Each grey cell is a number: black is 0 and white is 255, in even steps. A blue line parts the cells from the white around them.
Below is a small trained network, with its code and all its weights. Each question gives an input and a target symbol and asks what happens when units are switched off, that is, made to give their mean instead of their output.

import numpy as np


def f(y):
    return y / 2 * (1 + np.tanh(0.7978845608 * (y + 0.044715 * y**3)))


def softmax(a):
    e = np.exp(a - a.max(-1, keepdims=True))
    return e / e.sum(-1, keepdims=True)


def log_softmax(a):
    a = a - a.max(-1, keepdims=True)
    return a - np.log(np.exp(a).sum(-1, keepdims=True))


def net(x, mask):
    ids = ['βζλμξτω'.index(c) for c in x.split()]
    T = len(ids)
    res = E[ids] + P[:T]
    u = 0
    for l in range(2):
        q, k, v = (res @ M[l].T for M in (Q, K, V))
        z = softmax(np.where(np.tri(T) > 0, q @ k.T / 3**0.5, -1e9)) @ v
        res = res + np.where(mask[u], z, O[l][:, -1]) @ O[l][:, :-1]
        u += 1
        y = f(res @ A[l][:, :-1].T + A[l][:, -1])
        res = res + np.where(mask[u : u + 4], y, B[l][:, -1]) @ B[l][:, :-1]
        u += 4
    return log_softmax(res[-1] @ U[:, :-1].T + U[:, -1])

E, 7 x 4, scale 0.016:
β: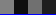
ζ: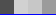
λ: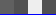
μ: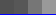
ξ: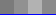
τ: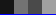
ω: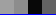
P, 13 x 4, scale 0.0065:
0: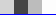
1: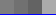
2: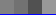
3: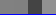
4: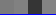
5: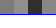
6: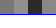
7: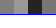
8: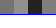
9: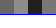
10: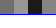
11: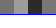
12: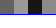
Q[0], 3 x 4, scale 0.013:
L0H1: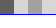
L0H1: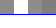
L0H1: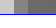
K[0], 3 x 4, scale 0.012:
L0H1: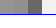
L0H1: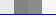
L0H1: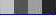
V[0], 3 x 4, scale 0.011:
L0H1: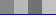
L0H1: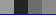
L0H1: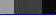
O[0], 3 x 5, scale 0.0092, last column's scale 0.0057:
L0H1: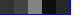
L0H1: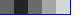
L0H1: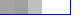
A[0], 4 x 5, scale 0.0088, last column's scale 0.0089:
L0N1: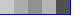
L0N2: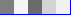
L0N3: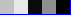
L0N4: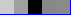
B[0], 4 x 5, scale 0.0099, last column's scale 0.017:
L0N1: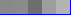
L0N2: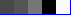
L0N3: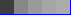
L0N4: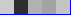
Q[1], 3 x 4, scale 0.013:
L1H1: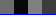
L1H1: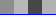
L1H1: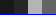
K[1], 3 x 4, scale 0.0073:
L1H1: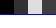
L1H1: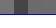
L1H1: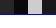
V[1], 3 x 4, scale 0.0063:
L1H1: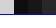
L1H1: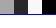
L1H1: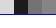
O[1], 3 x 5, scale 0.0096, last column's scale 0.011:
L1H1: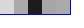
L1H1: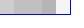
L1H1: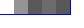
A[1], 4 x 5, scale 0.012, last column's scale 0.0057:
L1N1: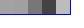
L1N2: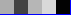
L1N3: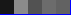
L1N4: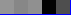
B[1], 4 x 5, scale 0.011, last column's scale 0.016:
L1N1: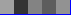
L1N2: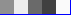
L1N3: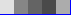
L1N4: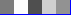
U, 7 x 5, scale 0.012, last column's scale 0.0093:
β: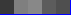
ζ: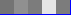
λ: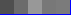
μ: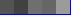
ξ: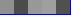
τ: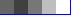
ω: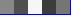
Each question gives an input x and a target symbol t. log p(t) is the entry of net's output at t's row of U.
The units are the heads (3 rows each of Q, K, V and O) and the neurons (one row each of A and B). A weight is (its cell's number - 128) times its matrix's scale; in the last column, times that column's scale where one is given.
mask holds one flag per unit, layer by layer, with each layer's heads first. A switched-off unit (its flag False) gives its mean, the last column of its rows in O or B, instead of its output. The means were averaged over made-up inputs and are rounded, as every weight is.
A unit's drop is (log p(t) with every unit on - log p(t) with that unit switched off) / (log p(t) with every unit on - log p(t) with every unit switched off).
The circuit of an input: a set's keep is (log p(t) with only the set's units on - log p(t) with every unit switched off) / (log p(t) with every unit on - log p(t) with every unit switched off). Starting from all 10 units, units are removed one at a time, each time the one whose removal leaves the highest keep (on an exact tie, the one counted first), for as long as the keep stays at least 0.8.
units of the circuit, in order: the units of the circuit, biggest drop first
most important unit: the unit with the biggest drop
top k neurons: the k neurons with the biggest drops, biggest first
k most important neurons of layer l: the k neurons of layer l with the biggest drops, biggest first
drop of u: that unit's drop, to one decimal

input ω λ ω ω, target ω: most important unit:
L0N4
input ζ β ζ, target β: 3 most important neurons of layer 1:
[L1N4; L1N1; L1N3]
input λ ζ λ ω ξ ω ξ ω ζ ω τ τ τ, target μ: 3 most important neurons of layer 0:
[L0N4; L0N2; L0N3]
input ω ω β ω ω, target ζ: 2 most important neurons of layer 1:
[L1N2; L1N3]
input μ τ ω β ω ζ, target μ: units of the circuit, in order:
[L0H1; L1N2]
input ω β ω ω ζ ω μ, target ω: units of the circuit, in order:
[L1H1; L0H1]
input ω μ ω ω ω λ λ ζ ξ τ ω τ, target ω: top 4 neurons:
[L0N2; L1N3; L0N4; L1N4]
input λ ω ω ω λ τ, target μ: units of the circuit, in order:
[L0N2; L0N4; L1H1; L1N3]
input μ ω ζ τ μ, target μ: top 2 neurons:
[L0N4; L0N2]
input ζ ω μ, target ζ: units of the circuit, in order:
[L0H1; L1H1]
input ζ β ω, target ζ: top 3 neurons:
[L0N1; L0N3; L1N2]
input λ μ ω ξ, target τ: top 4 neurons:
[L0N4; L1N2; L0N2; L0N3]
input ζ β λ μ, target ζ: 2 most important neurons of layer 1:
[L1N1; L1N3]
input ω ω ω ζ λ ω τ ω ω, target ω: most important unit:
L0N2
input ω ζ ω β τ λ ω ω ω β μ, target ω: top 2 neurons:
[L0N2; L0N1]
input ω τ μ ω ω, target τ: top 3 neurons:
[L0N2; L1N2; L0N3]
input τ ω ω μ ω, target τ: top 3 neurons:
[L0N2; L1N2; L1N3]
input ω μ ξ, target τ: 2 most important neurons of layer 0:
[L0N4; L0N3]
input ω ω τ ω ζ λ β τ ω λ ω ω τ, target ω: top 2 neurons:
[L0N1; L1N3]
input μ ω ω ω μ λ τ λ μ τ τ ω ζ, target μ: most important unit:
L0H1
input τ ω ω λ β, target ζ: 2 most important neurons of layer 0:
[L0N1; L0N3]
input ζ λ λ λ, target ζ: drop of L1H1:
0.4
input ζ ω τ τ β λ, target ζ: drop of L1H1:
0.3
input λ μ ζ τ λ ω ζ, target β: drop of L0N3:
-0.1
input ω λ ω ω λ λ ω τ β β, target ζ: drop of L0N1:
0.2
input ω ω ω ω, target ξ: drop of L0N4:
0.5
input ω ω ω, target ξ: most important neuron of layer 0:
[L0N4]
